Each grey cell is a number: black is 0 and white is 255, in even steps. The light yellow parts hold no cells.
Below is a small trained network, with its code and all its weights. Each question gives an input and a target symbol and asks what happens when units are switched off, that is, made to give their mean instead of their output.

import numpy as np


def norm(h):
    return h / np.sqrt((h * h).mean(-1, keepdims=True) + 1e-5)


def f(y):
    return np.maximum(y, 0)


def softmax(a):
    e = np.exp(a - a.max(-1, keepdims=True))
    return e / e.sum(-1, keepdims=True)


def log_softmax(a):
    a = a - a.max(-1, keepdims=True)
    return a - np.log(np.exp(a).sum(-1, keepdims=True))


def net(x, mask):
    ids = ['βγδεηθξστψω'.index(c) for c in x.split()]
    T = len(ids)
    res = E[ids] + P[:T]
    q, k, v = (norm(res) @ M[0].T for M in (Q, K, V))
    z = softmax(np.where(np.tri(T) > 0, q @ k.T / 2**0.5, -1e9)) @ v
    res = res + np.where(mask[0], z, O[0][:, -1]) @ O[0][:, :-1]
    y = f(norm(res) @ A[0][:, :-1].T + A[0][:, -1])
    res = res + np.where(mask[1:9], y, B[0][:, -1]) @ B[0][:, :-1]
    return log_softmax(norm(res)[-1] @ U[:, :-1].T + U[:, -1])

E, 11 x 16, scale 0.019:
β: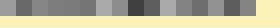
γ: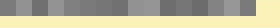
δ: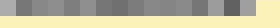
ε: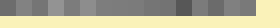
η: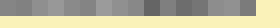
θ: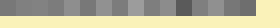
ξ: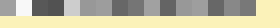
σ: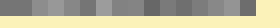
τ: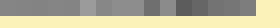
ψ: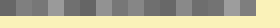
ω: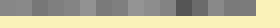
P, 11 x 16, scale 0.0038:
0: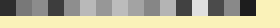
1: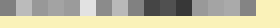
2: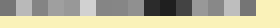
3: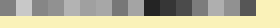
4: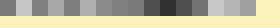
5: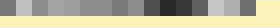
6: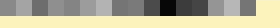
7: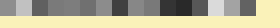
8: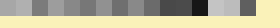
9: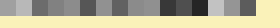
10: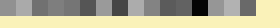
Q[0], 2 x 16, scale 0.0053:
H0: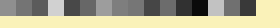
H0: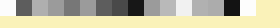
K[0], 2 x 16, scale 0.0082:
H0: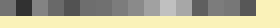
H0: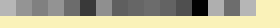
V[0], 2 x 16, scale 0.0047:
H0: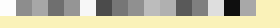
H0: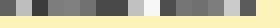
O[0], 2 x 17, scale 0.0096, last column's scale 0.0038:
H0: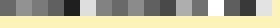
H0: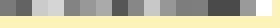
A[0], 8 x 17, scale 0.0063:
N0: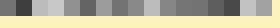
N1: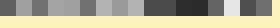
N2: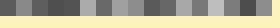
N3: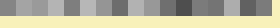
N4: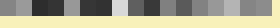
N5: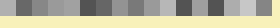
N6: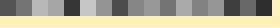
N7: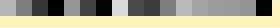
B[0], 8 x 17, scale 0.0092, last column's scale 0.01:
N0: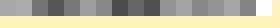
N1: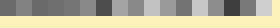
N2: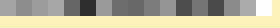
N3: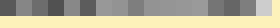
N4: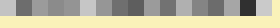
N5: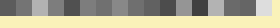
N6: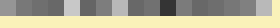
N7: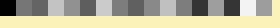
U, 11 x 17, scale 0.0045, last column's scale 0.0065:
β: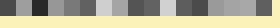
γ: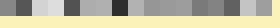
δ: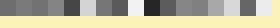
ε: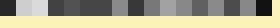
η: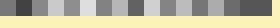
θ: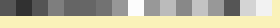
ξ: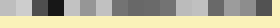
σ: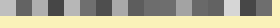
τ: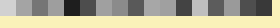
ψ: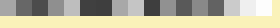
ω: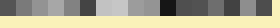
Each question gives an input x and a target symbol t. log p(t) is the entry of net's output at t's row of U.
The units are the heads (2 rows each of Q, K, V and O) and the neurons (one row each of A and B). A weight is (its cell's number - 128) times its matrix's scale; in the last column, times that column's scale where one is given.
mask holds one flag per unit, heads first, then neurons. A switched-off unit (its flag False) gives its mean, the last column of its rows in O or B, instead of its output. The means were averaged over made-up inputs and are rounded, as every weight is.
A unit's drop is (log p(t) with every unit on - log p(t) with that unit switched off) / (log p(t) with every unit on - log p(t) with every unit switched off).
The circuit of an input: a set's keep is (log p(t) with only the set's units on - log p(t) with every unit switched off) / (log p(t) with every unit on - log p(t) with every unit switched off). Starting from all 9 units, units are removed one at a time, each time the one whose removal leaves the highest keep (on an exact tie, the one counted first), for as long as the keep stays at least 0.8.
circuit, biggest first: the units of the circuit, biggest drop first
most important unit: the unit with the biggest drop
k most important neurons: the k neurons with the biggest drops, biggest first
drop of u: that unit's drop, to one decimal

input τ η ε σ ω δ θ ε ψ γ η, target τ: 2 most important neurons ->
(N2, N1)
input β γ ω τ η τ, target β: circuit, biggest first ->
(N7, H0)
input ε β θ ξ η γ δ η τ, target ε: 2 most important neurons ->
(N5, N1)
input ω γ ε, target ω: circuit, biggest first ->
(N6, N0)
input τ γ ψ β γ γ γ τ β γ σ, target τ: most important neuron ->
(N2)
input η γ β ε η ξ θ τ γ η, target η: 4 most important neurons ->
(N4, N1, N7, N2)
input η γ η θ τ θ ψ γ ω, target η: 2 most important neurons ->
(N4, N7)
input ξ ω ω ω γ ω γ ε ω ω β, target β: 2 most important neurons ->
(N7, N5)
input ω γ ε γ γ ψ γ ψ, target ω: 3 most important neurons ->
(N6, N0, N4)
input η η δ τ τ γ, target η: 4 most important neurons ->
(N4, N7, N1, N2)
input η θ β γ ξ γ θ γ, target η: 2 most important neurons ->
(N4, N7)
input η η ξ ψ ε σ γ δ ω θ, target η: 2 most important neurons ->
(N4, N7)
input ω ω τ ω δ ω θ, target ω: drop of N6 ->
0.7
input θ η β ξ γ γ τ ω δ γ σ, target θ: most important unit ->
N1
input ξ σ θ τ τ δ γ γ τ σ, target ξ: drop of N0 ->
0.5
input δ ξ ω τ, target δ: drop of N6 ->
0.0
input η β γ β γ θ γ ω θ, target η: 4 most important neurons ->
(N4, N7, N1, N2)
